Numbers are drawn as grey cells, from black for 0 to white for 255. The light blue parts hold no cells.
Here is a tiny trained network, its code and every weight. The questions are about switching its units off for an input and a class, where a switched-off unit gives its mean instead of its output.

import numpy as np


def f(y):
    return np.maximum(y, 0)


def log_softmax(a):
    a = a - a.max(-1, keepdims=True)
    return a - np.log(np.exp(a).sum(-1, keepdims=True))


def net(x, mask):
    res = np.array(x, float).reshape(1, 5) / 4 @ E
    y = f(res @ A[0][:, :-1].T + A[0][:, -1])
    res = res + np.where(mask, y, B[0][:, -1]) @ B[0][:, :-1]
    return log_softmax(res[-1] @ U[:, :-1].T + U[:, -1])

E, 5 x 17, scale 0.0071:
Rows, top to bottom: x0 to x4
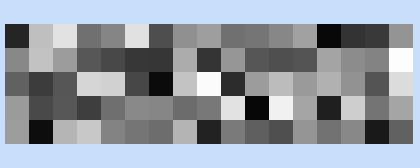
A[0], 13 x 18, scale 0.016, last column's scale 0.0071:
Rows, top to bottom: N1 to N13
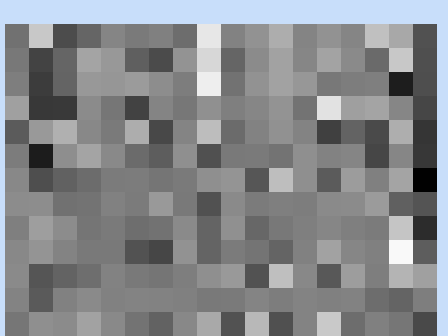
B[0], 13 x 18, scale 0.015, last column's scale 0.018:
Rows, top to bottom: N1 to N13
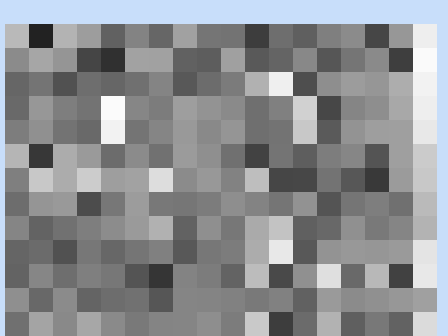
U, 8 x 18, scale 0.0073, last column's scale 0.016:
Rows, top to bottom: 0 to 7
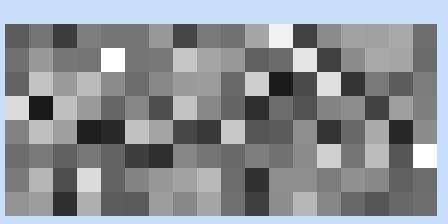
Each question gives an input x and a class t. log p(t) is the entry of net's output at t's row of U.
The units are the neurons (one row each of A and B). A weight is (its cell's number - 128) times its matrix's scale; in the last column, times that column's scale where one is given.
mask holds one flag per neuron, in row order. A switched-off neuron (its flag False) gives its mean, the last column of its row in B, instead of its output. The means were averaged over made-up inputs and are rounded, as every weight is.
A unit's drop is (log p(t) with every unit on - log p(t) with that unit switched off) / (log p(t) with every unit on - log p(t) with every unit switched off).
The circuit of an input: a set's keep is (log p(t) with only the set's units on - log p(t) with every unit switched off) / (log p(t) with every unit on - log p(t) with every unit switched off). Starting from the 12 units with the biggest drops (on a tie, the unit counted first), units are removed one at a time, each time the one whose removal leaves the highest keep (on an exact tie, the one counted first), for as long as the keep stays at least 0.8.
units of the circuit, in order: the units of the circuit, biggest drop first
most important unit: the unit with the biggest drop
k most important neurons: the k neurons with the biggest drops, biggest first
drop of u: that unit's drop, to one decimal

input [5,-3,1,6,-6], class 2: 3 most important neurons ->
N11; N7; N4
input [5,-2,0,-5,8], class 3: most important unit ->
N6
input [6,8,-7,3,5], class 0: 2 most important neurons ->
N2; N9
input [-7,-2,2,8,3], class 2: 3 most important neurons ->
N11; N7; N5
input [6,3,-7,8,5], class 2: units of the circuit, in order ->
N11; N7
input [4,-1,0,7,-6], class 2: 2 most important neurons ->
N11; N7
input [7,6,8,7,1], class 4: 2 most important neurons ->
N2; N4
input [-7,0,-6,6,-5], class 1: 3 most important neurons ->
N4; N2; N13
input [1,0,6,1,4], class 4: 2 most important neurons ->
N2; N1
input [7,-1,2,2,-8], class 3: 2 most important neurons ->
N1; N4
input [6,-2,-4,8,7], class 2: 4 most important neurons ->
N11; N7; N1; N4
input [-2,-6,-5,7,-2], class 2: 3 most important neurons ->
N7; N11; N10
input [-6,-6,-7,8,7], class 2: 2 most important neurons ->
N7; N2
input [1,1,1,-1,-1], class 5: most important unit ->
N4
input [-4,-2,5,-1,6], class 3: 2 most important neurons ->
N6; N5
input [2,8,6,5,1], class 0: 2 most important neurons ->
N10; N9
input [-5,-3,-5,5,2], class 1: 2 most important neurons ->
N2; N13
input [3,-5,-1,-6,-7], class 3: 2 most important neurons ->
N1; N11
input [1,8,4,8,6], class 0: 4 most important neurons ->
N10; N9; N13; N1
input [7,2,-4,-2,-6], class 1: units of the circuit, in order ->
N5
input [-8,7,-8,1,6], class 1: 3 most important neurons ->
N2; N4; N3
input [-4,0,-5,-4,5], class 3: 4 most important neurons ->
N2; N11; N5; N7
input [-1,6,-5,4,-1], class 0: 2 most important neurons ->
N2; N9
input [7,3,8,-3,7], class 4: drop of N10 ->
0.1
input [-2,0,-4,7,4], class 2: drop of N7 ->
0.2
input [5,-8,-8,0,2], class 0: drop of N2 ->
1.3
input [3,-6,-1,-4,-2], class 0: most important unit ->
N3
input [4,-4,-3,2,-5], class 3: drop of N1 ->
0.7
